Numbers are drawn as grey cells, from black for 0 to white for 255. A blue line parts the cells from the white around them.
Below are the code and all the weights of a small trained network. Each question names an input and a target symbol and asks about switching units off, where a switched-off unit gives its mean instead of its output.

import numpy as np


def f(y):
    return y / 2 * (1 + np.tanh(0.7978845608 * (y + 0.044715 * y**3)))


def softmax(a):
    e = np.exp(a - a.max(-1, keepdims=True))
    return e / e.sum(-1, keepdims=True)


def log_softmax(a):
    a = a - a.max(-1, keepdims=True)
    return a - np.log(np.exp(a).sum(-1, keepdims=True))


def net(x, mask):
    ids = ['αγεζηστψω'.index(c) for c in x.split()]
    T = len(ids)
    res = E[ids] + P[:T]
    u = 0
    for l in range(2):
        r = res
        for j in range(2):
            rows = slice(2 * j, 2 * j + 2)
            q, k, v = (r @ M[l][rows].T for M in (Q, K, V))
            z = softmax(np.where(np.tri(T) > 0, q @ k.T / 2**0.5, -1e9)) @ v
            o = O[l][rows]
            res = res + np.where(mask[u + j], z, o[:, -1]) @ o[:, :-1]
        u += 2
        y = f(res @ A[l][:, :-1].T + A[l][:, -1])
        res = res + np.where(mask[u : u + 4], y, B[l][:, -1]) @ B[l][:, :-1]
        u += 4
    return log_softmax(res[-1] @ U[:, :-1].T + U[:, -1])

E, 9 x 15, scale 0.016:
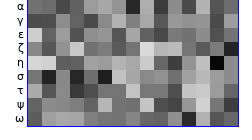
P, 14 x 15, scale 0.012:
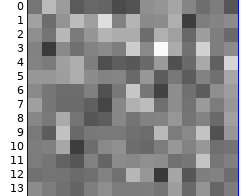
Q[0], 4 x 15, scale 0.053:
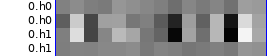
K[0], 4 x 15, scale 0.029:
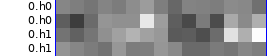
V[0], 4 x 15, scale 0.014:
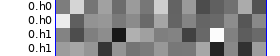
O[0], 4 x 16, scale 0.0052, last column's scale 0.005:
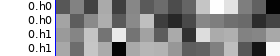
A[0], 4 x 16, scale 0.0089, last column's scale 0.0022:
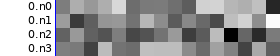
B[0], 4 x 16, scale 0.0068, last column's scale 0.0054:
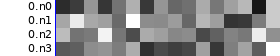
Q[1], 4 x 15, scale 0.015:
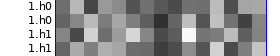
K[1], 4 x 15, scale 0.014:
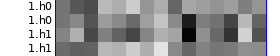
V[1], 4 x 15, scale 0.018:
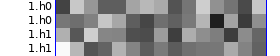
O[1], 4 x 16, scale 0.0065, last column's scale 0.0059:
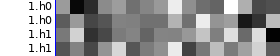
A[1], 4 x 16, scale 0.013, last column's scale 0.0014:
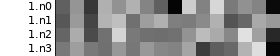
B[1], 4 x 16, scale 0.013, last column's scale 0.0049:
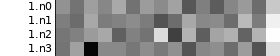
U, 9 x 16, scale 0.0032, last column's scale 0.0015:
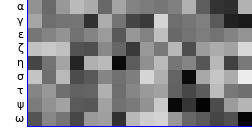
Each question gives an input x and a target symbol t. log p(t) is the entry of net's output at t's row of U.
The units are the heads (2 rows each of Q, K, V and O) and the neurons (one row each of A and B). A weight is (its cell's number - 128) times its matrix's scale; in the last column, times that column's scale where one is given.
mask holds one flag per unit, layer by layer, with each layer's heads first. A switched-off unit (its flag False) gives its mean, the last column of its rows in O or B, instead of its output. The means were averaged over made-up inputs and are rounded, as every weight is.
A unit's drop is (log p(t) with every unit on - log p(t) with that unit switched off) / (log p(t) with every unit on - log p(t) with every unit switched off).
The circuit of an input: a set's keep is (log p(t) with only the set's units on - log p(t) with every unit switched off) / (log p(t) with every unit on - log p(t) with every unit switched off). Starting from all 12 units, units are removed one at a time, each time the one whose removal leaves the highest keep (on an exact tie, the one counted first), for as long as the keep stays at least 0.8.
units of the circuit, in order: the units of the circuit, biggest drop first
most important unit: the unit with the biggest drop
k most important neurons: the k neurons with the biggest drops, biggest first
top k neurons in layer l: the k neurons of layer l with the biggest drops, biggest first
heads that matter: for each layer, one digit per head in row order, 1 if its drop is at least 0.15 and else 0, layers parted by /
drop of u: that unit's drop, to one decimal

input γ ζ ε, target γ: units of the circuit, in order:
[1.h1]
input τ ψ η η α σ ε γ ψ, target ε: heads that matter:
01 / 01
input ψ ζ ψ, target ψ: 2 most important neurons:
[0.n0 0.n2]
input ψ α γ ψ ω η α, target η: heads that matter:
11 / 01
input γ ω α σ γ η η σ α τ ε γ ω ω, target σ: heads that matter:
11 / 10
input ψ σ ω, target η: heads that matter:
11 / 01
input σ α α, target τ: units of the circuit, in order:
[1.h0 1.n3 0.h0 0.n3]
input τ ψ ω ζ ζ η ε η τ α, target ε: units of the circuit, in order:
[1.n2 1.h1 0.h1]
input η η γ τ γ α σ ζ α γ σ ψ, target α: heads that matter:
10 / 01
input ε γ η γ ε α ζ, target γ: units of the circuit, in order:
[0.h1 1.h1 0.n2 0.h0]
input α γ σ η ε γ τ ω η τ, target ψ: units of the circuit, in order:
[0.h0 0.h1 1.h0 0.n1]
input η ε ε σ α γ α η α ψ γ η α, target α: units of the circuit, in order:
[1.h1 0.h1]
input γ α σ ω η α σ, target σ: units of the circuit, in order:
[1.h0 0.h0]
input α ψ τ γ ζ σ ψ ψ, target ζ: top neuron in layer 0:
[0.n1]
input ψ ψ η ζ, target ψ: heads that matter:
00 / 11
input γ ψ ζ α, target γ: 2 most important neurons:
[0.n1 1.n0]
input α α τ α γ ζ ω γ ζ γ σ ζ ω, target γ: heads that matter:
00 / 01
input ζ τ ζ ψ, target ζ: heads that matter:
00 / 11
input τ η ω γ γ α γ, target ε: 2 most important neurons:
[0.n0 1.n2]
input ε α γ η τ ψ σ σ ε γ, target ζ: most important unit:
1.h1
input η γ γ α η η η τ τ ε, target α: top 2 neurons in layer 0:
[0.n1 0.n3]
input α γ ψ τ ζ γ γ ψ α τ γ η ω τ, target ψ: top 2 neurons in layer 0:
[0.n1 0.n3]
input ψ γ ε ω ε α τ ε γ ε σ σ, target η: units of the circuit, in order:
[0.h1 0.n0 0.h0]
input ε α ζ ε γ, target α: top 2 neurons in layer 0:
[0.n0 0.n1]
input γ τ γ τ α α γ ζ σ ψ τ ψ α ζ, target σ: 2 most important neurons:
[0.n3 1.n3]
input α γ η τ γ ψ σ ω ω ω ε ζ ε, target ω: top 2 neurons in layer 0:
[0.n2 0.n0]
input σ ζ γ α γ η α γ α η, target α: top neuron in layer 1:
[1.n1]
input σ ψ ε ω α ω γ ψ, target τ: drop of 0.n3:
0.2
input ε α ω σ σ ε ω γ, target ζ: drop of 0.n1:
0.5
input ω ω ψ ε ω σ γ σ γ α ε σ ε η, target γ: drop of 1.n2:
0.0
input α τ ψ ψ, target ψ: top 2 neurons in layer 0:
[0.n1 0.n3]
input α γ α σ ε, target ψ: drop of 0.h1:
0.2
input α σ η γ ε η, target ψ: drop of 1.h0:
0.3
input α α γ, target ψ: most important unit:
0.h0
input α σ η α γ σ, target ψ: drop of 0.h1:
0.2
